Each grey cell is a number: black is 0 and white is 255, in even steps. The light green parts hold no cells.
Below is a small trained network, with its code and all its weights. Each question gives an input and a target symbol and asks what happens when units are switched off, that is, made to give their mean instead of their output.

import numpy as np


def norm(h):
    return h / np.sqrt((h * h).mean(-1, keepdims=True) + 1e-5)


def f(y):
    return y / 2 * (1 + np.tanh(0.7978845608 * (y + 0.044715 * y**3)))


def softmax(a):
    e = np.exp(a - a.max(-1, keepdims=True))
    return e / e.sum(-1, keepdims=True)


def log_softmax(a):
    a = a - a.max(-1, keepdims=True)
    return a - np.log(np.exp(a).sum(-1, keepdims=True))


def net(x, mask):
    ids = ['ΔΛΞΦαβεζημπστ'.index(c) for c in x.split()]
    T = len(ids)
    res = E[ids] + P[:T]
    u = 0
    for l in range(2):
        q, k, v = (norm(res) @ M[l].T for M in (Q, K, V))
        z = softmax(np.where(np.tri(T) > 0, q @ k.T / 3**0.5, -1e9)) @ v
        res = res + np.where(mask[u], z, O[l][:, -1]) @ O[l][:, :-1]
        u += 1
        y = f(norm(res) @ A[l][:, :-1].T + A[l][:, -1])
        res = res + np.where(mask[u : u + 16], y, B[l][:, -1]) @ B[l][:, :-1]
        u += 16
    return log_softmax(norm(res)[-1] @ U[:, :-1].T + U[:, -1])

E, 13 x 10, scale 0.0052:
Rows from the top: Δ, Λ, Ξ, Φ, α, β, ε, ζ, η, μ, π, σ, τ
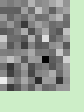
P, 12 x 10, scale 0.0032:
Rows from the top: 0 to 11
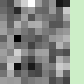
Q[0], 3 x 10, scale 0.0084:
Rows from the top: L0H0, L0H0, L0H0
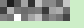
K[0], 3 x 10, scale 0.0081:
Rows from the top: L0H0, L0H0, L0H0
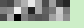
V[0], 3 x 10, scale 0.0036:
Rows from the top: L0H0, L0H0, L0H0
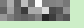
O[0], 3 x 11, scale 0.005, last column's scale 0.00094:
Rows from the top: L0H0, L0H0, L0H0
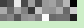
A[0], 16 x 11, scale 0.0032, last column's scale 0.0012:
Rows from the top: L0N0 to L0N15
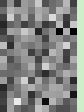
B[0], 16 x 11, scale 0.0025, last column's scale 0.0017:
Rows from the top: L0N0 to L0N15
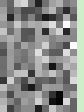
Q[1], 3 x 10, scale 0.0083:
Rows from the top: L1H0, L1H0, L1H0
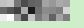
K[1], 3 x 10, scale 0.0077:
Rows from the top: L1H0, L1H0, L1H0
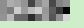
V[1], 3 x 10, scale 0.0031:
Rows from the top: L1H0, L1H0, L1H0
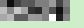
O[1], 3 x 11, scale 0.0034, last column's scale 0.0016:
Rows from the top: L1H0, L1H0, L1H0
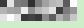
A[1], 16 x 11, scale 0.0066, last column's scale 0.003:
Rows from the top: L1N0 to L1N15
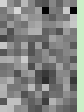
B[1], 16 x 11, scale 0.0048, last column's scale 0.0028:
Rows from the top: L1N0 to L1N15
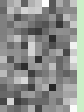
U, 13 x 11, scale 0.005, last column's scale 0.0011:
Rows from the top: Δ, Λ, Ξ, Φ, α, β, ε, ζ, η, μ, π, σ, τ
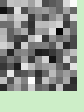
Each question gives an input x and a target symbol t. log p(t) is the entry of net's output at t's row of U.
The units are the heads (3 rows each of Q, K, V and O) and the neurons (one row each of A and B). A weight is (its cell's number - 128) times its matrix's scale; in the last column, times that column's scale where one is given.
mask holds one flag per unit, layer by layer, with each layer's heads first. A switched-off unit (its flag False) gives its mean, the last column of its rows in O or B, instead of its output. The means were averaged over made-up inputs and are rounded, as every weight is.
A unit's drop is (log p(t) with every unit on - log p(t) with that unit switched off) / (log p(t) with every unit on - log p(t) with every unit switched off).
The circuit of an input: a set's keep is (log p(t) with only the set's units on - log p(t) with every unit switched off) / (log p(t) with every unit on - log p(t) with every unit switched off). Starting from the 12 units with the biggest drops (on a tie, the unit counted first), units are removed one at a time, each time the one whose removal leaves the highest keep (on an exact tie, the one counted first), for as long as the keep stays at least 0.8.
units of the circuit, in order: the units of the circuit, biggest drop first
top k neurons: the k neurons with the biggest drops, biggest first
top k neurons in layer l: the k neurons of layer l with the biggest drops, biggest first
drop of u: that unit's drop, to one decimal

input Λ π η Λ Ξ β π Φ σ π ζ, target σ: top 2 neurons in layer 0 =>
(L0N3, L0N11)
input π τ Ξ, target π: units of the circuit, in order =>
(L1N14, L1H0)
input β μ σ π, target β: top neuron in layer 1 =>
(L1N6)
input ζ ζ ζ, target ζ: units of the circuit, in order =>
(L1H0, L1N10)
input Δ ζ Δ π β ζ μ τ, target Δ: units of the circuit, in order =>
(L0H0, L1N1)
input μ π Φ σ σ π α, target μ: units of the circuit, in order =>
(L1H0, L1N7, L1N0)
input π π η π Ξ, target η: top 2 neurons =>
(L1N12, L0N4)
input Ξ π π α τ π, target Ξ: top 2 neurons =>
(L1N10, L1N11)
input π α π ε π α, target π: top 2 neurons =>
(L1N14, L0N4)
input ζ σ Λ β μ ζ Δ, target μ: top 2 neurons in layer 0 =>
(L0N11, L0N1)
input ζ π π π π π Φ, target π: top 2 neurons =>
(L0N15, L1N14)
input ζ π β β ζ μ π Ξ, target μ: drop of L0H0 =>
0.4
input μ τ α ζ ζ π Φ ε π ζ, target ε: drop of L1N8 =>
0.1
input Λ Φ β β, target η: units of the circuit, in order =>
(L1N12)
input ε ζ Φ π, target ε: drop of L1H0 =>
0.2
